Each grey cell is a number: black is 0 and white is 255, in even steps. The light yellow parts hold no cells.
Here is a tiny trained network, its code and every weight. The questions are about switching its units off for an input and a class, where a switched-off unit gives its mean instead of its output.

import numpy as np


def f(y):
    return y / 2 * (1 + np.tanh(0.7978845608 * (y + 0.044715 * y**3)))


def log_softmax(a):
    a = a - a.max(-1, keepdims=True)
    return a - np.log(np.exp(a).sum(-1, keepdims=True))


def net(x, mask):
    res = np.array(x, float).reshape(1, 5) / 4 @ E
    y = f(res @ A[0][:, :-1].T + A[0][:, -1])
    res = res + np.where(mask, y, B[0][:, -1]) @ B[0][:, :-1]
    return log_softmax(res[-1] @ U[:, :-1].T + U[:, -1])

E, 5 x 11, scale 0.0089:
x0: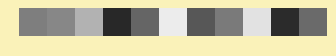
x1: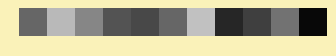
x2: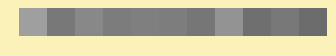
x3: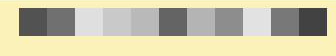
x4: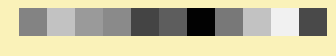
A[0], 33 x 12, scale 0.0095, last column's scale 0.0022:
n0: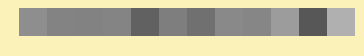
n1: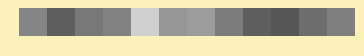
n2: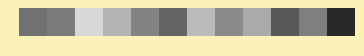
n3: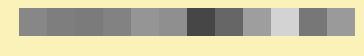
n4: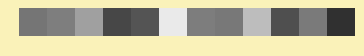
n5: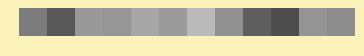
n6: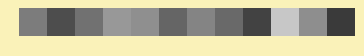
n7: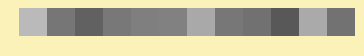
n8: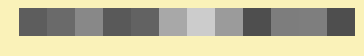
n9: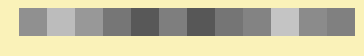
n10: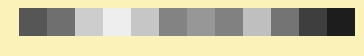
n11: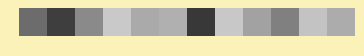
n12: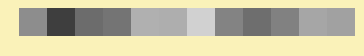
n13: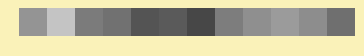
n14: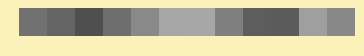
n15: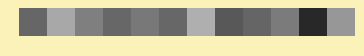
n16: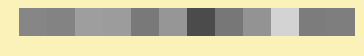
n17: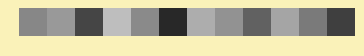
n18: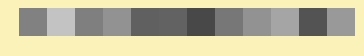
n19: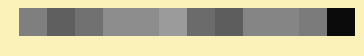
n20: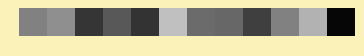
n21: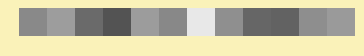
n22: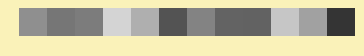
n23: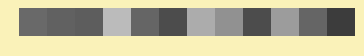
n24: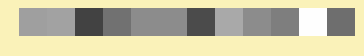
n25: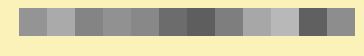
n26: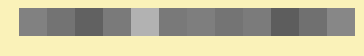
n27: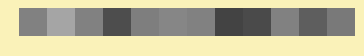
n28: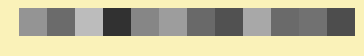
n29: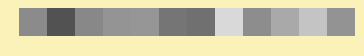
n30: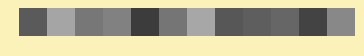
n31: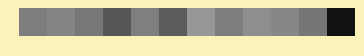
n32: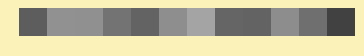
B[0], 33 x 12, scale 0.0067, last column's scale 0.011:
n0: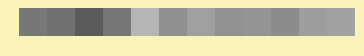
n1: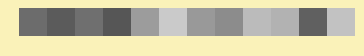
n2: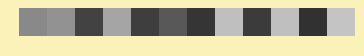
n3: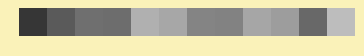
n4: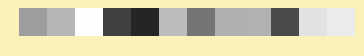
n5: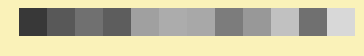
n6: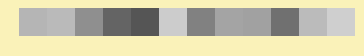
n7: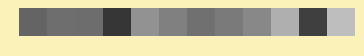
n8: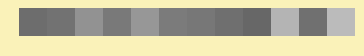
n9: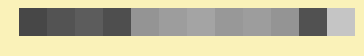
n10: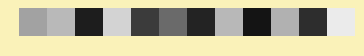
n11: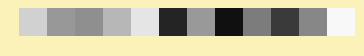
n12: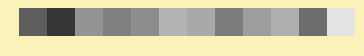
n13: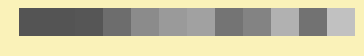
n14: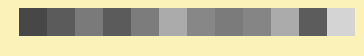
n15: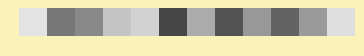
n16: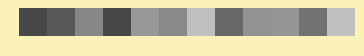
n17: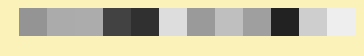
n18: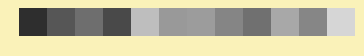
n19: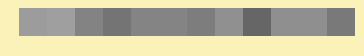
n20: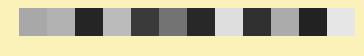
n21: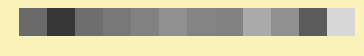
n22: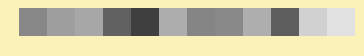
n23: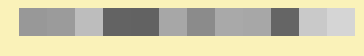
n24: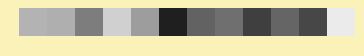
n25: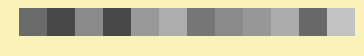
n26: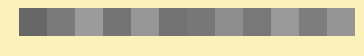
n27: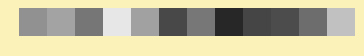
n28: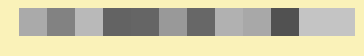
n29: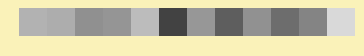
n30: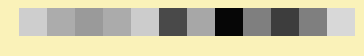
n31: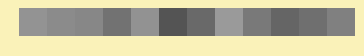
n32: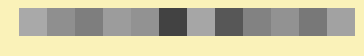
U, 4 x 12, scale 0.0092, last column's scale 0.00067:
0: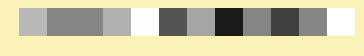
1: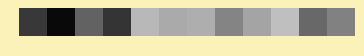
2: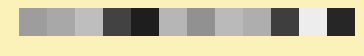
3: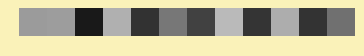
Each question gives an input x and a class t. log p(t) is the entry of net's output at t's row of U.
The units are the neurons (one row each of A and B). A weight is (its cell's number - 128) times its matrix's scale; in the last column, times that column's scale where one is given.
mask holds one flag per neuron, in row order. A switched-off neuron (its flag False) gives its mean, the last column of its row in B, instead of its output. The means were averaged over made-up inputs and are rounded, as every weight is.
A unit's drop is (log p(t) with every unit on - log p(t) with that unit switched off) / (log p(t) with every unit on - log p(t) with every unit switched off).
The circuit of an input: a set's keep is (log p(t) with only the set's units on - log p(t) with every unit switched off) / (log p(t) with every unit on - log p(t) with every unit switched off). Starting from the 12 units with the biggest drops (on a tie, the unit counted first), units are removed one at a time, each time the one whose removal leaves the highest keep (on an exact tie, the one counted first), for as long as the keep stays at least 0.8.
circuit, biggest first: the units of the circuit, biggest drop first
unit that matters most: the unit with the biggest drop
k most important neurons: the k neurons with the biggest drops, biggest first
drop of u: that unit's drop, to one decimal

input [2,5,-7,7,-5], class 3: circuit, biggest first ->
n10
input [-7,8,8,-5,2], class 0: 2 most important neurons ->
n30, n27
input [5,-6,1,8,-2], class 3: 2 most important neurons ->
n10, n2
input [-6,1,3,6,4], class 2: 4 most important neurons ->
n17, n22, n20, n23
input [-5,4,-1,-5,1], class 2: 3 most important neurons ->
n17, n10, n23
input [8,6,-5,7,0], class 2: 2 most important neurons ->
n4, n28
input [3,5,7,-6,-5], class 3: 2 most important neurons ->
n20, n11
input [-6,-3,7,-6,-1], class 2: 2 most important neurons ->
n17, n10
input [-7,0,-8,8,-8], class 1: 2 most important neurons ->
n5, n12
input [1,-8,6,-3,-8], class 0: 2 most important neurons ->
n11, n24
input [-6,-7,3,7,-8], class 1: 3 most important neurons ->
n5, n12, n1
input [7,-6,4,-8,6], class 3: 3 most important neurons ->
n20, n24, n17
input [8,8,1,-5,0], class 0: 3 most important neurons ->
n27, n30, n15
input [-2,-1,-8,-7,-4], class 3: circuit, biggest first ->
n20
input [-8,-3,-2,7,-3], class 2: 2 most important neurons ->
n17, n22
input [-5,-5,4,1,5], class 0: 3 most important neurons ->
n11, n29, n4
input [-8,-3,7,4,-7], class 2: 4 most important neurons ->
n17, n22, n23, n6
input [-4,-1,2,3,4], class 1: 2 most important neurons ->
n4, n18
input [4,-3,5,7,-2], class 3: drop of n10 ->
0.5
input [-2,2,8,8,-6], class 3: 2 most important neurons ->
n10, n2
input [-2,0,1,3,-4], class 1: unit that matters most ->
n20
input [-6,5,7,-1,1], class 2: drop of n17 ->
0.8
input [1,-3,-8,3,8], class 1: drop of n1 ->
0.0
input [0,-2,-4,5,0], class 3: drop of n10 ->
0.1
